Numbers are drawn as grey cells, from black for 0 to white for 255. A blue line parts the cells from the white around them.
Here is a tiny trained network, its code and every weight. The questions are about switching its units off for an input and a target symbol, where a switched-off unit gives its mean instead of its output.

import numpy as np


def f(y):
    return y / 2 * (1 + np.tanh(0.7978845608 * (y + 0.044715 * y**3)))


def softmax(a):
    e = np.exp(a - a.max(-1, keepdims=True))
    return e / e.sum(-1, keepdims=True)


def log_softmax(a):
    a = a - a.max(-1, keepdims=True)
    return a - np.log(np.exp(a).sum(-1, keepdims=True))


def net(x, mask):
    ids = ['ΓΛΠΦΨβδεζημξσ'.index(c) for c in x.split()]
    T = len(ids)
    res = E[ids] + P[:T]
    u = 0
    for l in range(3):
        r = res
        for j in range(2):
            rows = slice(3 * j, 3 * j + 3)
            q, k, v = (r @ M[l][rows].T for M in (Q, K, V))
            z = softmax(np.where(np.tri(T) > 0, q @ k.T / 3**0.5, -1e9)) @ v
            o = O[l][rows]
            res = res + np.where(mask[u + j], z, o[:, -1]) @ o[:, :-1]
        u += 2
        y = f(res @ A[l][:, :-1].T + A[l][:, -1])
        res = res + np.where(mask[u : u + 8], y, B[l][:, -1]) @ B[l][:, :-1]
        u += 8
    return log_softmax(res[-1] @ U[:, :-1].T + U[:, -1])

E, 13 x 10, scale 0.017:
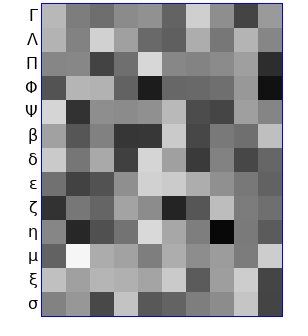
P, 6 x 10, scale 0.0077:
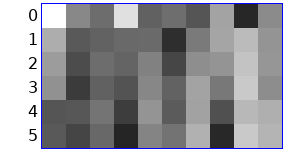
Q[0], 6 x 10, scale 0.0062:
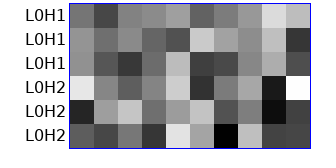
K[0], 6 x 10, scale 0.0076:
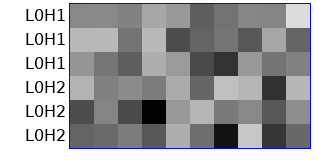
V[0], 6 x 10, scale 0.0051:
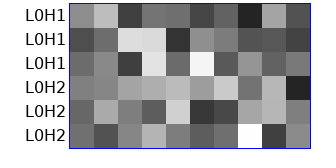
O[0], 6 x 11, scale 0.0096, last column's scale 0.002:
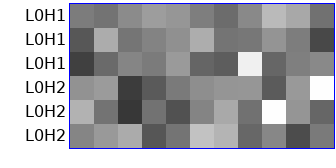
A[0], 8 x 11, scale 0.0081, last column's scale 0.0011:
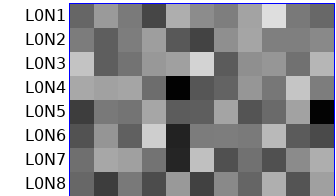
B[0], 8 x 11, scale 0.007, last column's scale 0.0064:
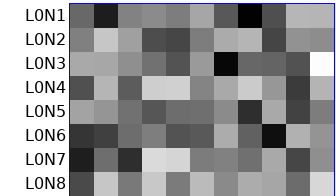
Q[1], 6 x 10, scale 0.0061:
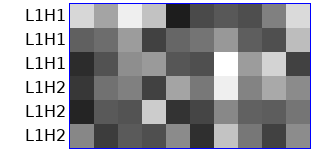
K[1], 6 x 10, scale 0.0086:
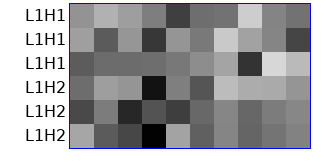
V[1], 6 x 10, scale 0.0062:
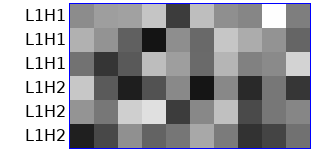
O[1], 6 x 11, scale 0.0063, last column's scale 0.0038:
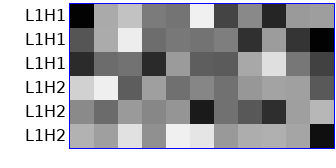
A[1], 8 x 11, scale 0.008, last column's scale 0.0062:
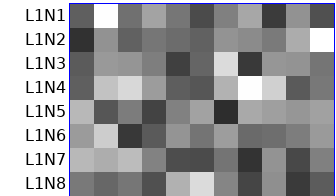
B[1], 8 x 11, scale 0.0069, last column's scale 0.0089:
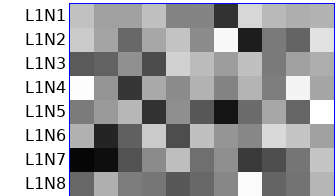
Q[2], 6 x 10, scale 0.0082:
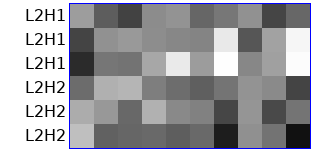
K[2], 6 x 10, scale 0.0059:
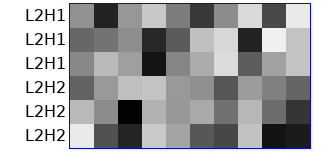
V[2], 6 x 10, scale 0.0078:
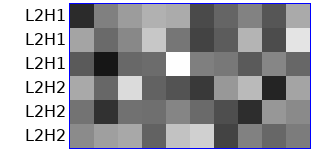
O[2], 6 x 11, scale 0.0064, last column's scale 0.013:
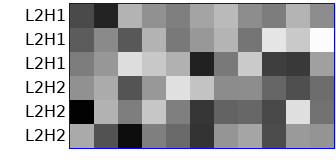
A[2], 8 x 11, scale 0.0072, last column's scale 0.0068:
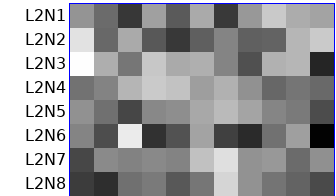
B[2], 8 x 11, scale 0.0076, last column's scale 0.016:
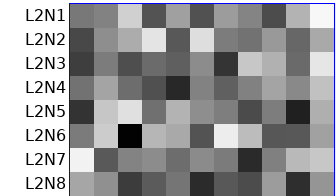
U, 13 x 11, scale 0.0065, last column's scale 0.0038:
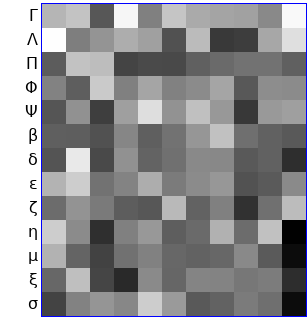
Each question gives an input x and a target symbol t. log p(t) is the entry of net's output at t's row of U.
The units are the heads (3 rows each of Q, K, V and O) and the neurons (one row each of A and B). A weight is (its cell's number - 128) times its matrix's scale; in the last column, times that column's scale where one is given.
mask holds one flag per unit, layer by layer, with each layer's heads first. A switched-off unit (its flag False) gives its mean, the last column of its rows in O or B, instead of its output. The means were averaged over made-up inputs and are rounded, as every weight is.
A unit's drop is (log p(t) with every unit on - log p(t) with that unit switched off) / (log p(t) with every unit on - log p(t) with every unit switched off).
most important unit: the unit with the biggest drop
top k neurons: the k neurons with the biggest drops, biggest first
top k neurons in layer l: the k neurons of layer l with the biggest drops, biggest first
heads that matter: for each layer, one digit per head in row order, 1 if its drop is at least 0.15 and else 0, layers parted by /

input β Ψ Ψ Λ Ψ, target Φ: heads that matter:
01 / 11 / 10
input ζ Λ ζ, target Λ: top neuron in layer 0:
L0N1
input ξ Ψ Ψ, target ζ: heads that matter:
10 / 10 / 11
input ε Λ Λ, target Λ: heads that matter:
10 / 11 / 10
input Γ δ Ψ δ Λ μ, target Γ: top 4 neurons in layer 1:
L1N1, L1N2, L1N7, L1N5
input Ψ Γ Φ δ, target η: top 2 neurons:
L1N5, L0N3
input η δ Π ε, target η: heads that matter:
01 / 11 / 11
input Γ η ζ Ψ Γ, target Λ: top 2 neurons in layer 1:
L1N5, L1N7
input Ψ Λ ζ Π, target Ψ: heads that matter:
01 / 10 / 01
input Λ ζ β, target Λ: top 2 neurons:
L2N7, L2N3
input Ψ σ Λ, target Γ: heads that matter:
00 / 00 / 01
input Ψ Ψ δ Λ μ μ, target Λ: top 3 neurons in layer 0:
L0N3, L0N7, L0N4
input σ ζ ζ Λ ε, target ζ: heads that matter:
01 / 10 / 10
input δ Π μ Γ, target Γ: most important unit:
L1H2
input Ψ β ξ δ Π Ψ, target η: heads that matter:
01 / 10 / 01
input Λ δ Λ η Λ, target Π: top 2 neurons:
L2N4, L1N7
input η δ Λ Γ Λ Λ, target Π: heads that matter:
10 / 11 / 11
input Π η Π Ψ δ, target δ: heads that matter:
01 / 11 / 11
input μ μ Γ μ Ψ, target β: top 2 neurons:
L0N7, L2N6
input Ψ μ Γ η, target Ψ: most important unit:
L1H1
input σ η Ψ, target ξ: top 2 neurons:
L2N6, L1N5
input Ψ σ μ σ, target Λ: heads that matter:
10 / 10 / 00
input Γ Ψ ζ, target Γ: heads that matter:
00 / 00 / 00
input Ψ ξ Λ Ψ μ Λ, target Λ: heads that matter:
01 / 01 / 00
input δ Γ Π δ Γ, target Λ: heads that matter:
00 / 11 / 00
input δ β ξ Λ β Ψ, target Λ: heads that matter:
00 / 10 / 11
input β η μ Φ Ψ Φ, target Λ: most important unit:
L0H1
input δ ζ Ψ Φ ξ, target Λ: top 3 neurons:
L1N7, L2N3, L0N3
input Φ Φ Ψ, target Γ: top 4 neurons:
L2N6, L2N2, L0N7, L0N4
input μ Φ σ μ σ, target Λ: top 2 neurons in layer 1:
L1N2, L1N5
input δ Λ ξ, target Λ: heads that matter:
00 / 10 / 01
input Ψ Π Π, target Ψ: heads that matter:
11 / 10 / 01
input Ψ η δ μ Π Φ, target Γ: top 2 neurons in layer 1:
L1N4, L1N2
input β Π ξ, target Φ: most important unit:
L0H2
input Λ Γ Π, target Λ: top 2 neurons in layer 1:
L1N1, L1N5
